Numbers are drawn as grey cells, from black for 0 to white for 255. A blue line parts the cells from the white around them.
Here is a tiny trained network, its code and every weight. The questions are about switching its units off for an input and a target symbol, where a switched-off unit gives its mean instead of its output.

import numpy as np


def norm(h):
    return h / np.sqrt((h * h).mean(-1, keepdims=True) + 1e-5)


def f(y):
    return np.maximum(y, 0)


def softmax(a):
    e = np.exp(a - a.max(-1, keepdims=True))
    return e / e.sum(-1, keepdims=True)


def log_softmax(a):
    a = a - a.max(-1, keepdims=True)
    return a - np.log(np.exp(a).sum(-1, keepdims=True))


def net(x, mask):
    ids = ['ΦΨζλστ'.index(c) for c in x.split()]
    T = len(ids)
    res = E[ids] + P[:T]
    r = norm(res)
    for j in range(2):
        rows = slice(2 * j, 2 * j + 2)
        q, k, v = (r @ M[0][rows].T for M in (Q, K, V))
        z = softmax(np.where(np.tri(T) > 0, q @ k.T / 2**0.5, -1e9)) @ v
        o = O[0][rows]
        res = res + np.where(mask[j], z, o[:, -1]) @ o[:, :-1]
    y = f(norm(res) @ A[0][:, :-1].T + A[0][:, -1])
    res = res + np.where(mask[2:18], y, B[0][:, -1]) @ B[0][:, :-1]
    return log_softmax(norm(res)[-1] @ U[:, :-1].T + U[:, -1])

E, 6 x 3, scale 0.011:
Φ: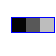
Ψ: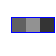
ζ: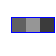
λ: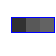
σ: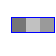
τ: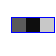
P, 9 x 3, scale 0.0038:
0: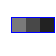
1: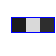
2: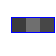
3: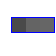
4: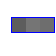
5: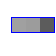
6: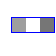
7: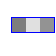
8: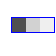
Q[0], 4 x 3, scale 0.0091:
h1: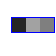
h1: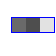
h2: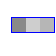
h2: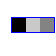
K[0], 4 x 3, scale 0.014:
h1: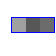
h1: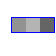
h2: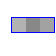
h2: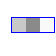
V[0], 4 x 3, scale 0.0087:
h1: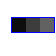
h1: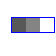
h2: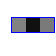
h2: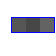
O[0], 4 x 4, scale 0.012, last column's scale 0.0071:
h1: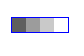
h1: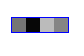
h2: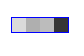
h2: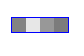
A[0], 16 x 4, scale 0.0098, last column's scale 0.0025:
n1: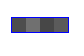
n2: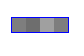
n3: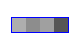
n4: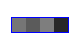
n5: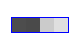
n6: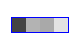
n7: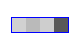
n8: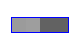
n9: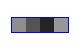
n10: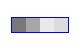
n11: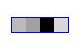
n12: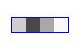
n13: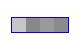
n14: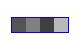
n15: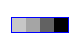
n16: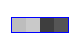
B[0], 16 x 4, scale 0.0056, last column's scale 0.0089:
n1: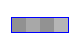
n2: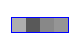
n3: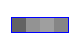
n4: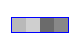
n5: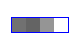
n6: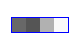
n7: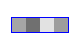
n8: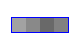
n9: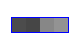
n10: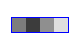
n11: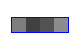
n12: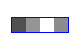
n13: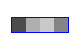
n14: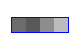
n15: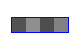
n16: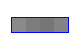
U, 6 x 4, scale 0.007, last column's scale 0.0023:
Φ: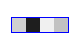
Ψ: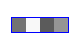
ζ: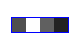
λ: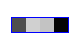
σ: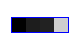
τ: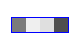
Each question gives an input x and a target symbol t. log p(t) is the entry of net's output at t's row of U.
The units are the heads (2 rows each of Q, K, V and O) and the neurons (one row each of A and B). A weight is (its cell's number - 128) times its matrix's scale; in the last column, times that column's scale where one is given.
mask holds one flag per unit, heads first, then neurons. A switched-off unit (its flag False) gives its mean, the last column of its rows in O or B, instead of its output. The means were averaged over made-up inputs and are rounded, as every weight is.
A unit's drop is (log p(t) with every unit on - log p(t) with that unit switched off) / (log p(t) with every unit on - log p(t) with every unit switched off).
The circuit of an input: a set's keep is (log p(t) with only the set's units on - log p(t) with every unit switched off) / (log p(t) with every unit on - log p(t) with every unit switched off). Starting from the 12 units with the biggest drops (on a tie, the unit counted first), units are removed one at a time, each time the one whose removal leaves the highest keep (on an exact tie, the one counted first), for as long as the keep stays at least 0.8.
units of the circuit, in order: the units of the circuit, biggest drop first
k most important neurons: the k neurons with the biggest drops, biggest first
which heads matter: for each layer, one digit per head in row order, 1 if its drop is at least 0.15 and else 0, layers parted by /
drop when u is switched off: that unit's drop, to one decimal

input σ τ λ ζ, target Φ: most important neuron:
n10
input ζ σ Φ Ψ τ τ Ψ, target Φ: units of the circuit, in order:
h1, h2
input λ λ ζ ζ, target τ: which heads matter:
01
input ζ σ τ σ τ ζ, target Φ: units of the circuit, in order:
h1, h2
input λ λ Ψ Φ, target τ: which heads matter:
11
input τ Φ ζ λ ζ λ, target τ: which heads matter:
01
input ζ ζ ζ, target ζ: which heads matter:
10
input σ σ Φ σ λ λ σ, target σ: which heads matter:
01
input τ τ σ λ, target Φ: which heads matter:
01
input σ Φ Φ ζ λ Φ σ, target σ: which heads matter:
01
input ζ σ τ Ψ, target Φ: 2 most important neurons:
n10, n6
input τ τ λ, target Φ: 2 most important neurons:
n10, n7
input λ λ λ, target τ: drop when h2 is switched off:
0.6
